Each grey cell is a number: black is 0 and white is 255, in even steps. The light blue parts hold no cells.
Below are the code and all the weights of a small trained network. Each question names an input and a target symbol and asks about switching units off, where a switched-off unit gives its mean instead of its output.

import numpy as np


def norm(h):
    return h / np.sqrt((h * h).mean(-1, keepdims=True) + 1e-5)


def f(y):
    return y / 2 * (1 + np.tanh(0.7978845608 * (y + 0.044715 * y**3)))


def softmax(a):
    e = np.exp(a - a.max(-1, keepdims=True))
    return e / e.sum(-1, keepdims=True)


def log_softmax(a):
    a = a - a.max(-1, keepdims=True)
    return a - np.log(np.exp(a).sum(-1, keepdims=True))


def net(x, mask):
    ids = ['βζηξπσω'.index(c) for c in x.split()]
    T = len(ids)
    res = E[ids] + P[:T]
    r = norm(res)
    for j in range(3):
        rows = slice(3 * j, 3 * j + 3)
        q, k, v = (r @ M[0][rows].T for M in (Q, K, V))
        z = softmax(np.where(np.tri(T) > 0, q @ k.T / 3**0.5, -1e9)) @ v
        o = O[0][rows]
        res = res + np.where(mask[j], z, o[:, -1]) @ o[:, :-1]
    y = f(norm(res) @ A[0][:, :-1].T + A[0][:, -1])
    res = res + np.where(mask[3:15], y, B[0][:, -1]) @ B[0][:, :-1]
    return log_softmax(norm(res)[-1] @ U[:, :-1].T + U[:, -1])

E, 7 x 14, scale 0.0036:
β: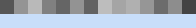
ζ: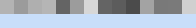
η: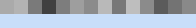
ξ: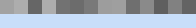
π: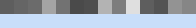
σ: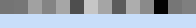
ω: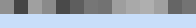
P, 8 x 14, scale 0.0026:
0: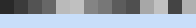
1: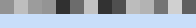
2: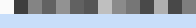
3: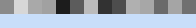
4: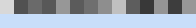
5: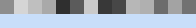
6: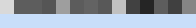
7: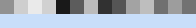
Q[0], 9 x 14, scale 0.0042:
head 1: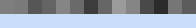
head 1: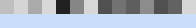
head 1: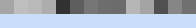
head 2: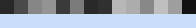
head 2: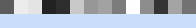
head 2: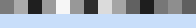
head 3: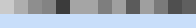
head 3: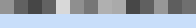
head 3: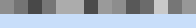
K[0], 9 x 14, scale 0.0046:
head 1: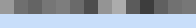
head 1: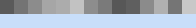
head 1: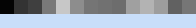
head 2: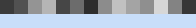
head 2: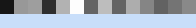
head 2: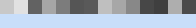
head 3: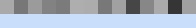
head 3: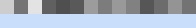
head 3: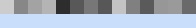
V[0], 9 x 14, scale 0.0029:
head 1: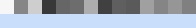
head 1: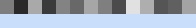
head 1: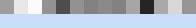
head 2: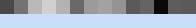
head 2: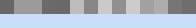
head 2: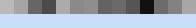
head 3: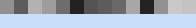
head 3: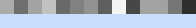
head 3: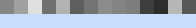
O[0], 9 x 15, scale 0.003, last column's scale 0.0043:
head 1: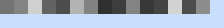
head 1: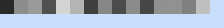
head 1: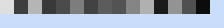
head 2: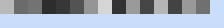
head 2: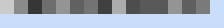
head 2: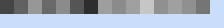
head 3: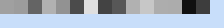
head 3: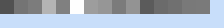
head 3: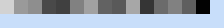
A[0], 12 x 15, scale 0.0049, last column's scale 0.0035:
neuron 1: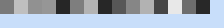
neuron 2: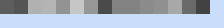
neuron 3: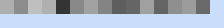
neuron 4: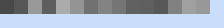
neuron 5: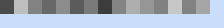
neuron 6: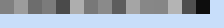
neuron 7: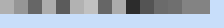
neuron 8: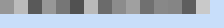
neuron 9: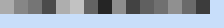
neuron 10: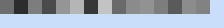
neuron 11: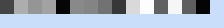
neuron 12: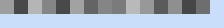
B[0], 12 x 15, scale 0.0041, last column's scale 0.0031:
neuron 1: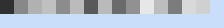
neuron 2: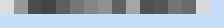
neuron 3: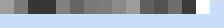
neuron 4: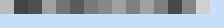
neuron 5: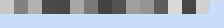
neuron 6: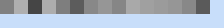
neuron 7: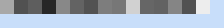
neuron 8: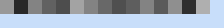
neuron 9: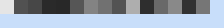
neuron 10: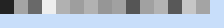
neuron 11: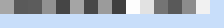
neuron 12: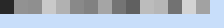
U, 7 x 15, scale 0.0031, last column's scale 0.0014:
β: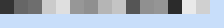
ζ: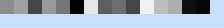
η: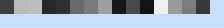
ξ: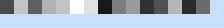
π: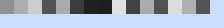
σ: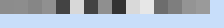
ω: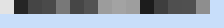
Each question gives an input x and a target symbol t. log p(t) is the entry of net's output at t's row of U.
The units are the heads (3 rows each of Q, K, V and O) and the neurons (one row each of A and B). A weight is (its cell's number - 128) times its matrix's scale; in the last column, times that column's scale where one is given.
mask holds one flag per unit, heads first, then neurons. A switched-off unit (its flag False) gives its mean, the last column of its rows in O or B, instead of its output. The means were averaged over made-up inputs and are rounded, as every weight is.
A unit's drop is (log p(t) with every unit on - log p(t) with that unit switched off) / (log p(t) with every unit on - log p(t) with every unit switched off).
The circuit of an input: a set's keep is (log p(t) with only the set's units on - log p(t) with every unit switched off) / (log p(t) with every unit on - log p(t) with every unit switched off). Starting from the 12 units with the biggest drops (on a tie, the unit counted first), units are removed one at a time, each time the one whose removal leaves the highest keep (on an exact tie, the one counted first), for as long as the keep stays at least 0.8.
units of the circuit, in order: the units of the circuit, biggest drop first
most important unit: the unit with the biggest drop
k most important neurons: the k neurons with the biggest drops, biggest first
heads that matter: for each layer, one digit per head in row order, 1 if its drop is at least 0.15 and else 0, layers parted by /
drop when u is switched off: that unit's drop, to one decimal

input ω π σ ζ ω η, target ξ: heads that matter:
110
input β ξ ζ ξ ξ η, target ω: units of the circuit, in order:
head 2; neuron 7
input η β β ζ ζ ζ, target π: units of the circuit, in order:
head 3; head 2
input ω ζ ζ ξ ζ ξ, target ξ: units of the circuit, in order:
head 1; head 2; neuron 8
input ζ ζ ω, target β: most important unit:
neuron 12
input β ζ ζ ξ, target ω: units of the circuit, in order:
head 2; neuron 7
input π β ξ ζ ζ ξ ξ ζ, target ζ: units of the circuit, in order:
head 1; head 3; neuron 8; neuron 1
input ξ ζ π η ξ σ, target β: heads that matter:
001
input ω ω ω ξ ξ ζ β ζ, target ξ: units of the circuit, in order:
head 1; head 2; neuron 11; neuron 7
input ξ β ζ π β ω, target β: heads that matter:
001
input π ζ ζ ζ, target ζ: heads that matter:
101
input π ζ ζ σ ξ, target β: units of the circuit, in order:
head 2; neuron 10
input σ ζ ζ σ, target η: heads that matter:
111
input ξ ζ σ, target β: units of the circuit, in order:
neuron 10
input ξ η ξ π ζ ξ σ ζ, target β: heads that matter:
101
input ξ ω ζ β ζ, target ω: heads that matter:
101
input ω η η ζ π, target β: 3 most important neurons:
neuron 10; neuron 7; neuron 3
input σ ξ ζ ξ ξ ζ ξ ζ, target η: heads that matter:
110
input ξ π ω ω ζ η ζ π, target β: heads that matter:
001
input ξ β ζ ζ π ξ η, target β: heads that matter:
010
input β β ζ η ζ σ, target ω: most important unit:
head 2
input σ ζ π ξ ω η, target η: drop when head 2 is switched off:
0.2
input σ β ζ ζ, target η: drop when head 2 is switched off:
0.2
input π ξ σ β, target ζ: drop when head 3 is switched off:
0.8
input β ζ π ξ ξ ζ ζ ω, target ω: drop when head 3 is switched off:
0.1
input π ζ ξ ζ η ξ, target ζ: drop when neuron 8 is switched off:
0.3
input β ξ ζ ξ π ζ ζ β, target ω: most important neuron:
neuron 7
